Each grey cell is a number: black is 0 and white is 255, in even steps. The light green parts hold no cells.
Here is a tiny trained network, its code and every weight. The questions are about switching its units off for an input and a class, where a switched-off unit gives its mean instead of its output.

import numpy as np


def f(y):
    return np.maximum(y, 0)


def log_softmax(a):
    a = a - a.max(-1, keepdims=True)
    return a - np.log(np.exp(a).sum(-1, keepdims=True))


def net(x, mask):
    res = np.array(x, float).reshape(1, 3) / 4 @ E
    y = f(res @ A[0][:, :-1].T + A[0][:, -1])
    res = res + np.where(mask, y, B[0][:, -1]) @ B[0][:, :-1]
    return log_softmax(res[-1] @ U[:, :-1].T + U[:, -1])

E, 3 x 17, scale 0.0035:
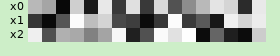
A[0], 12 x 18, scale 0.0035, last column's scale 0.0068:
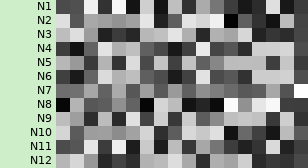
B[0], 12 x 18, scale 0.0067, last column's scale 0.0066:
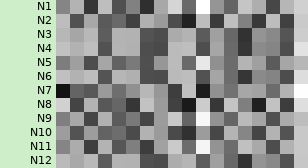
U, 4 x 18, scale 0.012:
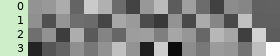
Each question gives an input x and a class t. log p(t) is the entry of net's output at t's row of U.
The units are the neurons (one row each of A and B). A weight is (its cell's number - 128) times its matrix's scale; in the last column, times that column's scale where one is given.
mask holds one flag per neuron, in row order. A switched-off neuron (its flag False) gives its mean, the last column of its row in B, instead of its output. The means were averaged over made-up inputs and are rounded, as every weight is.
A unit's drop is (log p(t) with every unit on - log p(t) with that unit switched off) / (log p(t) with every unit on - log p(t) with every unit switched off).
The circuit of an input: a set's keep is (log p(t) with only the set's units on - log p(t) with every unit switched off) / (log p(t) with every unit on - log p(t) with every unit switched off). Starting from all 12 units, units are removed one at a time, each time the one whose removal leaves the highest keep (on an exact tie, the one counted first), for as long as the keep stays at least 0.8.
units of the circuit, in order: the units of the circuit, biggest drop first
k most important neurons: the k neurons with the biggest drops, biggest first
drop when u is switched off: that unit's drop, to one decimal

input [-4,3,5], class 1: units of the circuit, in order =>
N2
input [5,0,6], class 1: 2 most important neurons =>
N2, N10
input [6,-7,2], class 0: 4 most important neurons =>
N3, N12, N1, N11
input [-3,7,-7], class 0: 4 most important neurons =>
N4, N6, N2, N10
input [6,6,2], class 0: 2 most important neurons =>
N4, N6
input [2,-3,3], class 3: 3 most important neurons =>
N8, N4, N6
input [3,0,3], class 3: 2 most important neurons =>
N8, N1
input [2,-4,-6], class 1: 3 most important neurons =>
N8, N4, N6
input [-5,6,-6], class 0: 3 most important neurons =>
N4, N6, N2
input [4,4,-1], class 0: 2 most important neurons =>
N1, N11
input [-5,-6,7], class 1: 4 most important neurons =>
N2, N10, N4, N6
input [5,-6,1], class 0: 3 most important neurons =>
N3, N12, N1
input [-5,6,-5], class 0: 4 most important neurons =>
N4, N6, N2, N10
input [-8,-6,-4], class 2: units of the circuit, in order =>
N1
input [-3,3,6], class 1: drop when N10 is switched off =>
0.1
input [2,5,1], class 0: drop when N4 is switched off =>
0.2
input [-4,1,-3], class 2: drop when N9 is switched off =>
-0.1
